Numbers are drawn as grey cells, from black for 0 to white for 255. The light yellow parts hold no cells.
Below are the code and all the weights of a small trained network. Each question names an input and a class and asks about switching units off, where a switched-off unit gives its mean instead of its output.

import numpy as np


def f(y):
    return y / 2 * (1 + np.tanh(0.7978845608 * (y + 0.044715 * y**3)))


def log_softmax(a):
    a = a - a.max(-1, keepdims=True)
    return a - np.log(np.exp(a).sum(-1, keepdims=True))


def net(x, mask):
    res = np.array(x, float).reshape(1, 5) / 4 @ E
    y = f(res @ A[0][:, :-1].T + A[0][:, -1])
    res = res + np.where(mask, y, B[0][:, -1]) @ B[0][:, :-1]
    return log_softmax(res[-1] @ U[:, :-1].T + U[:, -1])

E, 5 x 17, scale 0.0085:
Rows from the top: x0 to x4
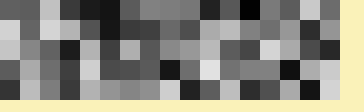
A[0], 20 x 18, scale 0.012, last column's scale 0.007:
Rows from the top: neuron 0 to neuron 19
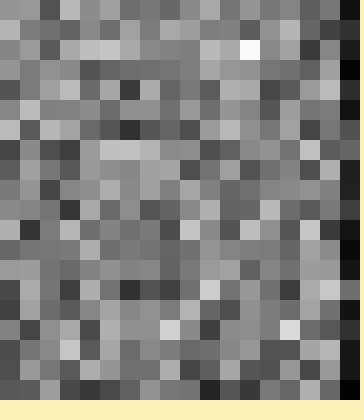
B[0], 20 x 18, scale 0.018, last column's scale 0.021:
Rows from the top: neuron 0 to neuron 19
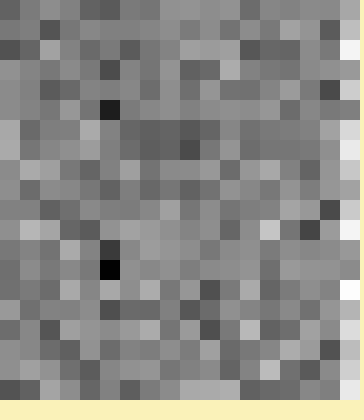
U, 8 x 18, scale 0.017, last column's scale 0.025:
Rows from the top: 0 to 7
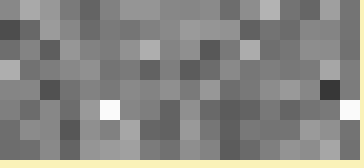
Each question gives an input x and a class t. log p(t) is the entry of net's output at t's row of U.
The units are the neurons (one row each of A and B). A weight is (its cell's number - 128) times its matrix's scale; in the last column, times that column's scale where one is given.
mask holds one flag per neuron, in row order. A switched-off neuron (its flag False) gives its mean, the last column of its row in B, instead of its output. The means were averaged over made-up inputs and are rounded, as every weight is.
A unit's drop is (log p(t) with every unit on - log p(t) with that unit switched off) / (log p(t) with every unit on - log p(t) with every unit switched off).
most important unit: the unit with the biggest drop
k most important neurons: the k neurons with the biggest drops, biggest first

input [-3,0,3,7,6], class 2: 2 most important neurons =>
neuron 14; neuron 11
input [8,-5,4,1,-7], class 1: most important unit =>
neuron 19
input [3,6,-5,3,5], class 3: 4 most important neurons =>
neuron 6; neuron 11; neuron 3; neuron 10
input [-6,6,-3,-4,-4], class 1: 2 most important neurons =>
neuron 2; neuron 7
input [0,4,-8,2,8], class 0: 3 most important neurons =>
neuron 18; neuron 8; neuron 10
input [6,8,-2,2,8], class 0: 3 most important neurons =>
neuron 18; neuron 8; neuron 7
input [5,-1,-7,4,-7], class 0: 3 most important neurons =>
neuron 11; neuron 10; neuron 1
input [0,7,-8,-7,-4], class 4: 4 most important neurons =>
neuron 4; neuron 17; neuron 14; neuron 7
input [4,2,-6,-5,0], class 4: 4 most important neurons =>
neuron 4; neuron 14; neuron 17; neuron 2
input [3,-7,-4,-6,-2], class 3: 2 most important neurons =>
neuron 7; neuron 14
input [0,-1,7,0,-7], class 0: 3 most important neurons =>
neuron 11; neuron 4; neuron 17
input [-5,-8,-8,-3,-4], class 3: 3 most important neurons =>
neuron 7; neuron 15; neuron 9
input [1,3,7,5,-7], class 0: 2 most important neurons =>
neuron 11; neuron 4
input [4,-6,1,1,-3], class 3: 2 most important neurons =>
neuron 7; neuron 2
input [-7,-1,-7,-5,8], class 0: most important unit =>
neuron 18
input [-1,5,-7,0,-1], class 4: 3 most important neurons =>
neuron 4; neuron 17; neuron 7
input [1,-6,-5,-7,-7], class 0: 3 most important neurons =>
neuron 11; neuron 14; neuron 1
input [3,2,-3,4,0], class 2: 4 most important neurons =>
neuron 2; neuron 14; neuron 7; neuron 11
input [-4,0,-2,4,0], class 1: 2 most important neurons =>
neuron 16; neuron 2
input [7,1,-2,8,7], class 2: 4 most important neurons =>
neuron 14; neuron 11; neuron 2; neuron 12
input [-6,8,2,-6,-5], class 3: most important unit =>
neuron 6
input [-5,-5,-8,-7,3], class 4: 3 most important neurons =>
neuron 4; neuron 17; neuron 14
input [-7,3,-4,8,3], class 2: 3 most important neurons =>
neuron 14; neuron 19; neuron 12
